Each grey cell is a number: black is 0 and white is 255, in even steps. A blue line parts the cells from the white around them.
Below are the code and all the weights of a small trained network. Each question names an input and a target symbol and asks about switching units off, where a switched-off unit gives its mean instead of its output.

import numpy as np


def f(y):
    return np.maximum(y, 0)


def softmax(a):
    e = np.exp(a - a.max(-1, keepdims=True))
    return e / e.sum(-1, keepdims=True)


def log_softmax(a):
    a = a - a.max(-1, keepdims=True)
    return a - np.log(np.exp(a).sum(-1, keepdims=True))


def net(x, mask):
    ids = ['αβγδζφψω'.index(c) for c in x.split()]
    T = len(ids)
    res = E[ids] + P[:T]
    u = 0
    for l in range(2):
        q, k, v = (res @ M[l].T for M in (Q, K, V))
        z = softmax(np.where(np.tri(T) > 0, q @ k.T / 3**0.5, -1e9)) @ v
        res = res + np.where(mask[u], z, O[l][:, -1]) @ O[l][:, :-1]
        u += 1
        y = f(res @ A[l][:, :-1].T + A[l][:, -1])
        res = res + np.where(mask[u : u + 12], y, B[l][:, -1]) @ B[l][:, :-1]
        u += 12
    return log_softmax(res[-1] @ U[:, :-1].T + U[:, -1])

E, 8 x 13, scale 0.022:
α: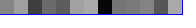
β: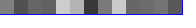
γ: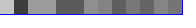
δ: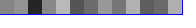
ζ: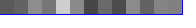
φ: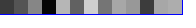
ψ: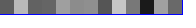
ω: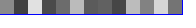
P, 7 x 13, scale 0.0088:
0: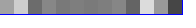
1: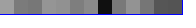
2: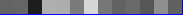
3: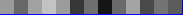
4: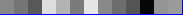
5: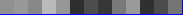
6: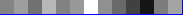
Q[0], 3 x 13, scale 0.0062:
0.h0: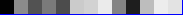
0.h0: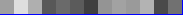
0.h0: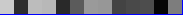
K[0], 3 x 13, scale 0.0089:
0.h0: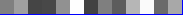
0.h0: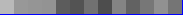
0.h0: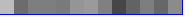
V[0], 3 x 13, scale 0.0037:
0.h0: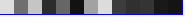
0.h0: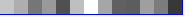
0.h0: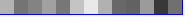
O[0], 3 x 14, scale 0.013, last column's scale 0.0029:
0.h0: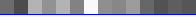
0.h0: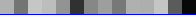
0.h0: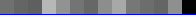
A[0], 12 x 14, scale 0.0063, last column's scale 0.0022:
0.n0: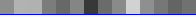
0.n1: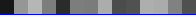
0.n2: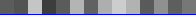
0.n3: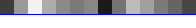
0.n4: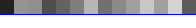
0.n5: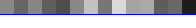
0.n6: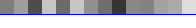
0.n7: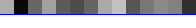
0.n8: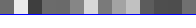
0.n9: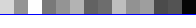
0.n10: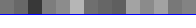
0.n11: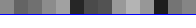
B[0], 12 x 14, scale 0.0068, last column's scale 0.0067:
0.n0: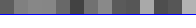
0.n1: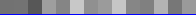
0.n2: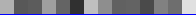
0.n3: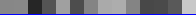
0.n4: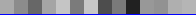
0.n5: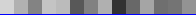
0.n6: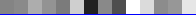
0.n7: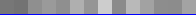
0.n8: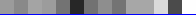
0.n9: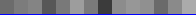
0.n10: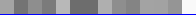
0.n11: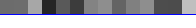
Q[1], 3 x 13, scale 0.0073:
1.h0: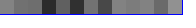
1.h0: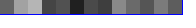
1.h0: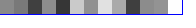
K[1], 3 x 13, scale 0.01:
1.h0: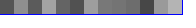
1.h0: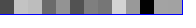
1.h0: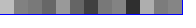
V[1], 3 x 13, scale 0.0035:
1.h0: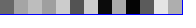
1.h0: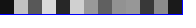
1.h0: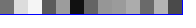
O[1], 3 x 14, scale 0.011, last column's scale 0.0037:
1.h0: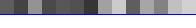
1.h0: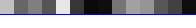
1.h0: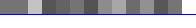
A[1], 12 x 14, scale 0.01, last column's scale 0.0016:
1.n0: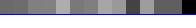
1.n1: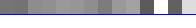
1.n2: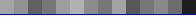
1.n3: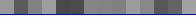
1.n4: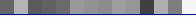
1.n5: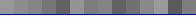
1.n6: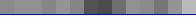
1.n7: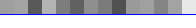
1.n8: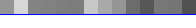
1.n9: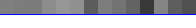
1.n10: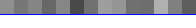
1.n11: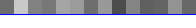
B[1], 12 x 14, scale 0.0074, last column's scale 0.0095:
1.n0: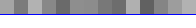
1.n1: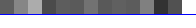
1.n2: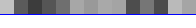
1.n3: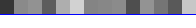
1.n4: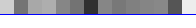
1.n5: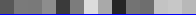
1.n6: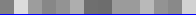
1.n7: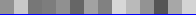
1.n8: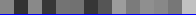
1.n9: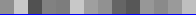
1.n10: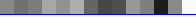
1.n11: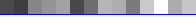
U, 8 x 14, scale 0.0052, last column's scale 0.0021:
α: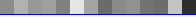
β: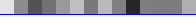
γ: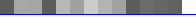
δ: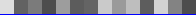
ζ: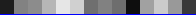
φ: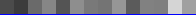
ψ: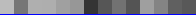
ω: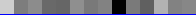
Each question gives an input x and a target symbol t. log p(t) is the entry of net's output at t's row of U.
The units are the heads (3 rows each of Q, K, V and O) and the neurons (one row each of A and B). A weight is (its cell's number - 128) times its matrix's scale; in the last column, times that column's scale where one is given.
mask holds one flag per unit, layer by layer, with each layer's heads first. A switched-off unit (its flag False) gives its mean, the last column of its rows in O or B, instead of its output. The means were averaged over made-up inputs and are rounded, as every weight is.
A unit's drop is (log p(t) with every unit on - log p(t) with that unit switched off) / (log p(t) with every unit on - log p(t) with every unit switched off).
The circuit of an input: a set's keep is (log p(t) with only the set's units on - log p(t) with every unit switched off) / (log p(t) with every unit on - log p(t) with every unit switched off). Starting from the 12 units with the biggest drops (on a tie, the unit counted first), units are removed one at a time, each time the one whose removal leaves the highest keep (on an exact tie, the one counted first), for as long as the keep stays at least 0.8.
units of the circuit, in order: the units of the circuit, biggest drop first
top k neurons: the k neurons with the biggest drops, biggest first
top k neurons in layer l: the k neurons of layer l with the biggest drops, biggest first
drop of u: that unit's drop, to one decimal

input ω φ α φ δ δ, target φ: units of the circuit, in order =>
1.h0, 0.n4, 0.n11
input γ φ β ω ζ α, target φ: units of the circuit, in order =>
1.h0, 0.n4
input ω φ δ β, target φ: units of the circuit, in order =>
1.h0, 0.n4, 0.n6
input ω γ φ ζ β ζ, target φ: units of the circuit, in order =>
1.h0, 0.n4
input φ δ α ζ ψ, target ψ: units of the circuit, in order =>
0.n8, 1.h0, 1.n10
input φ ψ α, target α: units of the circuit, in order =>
0.n6, 1.n7, 1.h0
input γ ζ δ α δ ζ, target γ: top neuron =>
0.n11
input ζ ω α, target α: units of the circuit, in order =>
1.n7, 0.n6, 1.h0
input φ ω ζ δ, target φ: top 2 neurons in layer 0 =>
0.n11, 0.n4
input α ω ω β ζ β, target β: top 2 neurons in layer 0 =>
0.n6, 0.n8
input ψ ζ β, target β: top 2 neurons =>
1.n2, 0.n8
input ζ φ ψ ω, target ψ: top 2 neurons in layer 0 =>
0.n4, 0.n5
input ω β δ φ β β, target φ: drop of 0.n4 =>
0.2
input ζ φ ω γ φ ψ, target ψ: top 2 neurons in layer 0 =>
0.n8, 0.n4
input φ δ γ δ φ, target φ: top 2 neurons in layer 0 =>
0.n4, 0.n6
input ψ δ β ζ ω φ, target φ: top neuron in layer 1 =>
1.n10
